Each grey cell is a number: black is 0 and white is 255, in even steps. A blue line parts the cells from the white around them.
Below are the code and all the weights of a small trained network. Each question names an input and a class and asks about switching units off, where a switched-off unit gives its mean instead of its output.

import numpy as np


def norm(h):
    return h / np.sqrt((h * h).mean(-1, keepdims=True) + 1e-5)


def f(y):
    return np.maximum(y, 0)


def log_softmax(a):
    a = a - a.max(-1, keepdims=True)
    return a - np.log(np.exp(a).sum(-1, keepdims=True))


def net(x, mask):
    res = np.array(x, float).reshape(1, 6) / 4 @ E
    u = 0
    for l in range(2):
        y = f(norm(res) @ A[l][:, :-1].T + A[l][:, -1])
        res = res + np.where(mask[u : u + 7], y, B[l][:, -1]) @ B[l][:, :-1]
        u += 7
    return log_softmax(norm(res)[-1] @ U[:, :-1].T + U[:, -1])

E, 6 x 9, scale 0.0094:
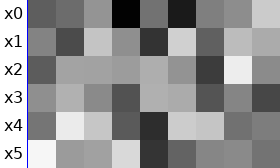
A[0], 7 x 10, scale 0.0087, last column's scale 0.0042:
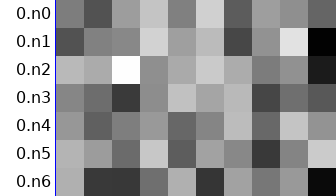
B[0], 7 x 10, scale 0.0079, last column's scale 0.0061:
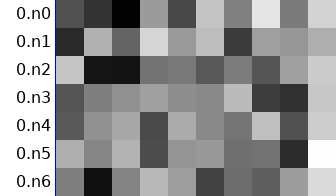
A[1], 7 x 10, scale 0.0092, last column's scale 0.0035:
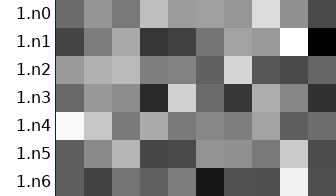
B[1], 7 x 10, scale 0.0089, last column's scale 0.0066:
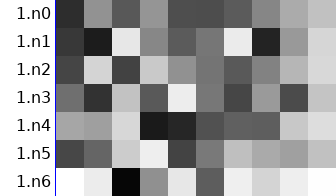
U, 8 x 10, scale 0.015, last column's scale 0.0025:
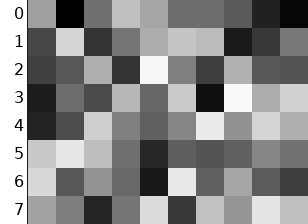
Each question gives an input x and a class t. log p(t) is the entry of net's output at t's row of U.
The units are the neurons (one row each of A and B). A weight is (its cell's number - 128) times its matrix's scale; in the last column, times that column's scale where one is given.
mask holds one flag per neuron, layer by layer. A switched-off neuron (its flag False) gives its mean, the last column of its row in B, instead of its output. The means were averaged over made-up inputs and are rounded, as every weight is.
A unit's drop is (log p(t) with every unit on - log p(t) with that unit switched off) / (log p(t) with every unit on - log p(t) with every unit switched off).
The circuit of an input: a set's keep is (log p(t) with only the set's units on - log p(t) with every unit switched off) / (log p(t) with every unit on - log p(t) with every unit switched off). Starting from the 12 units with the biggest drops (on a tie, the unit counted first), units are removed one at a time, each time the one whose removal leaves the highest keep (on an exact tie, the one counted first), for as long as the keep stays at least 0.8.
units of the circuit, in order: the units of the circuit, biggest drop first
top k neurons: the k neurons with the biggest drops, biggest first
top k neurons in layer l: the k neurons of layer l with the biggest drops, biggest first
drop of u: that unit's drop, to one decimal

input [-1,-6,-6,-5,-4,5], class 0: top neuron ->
[0.n5]
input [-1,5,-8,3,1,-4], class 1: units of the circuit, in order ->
[1.n1 1.n4]
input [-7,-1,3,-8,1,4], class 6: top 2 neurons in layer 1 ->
[1.n4 1.n2]
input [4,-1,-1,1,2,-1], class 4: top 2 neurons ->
[1.n1 0.n6]
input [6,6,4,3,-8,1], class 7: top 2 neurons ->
[1.n6 0.n5]
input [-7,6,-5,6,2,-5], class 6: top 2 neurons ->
[1.n2 1.n6]
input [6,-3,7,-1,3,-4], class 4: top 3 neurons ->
[1.n1 0.n5 1.n5]
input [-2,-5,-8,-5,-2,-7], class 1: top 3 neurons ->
[0.n3 0.n2 1.n4]
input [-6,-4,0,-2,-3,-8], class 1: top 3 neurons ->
[0.n3 1.n3 0.n2]
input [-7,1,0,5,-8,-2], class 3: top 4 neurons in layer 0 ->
[0.n0 0.n1 0.n2 0.n6]
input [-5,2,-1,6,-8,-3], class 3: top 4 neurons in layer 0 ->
[0.n0 0.n5 0.n2 0.n1]
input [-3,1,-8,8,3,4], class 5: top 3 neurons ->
[1.n4 1.n2 0.n0]
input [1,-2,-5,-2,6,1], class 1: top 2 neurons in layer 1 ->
[1.n2 1.n4]
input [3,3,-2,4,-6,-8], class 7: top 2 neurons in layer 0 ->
[0.n5 0.n4]
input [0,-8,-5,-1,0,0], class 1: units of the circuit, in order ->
[0.n3]
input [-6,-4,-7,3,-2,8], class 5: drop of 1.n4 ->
0.5
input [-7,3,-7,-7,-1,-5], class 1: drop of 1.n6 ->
-0.1
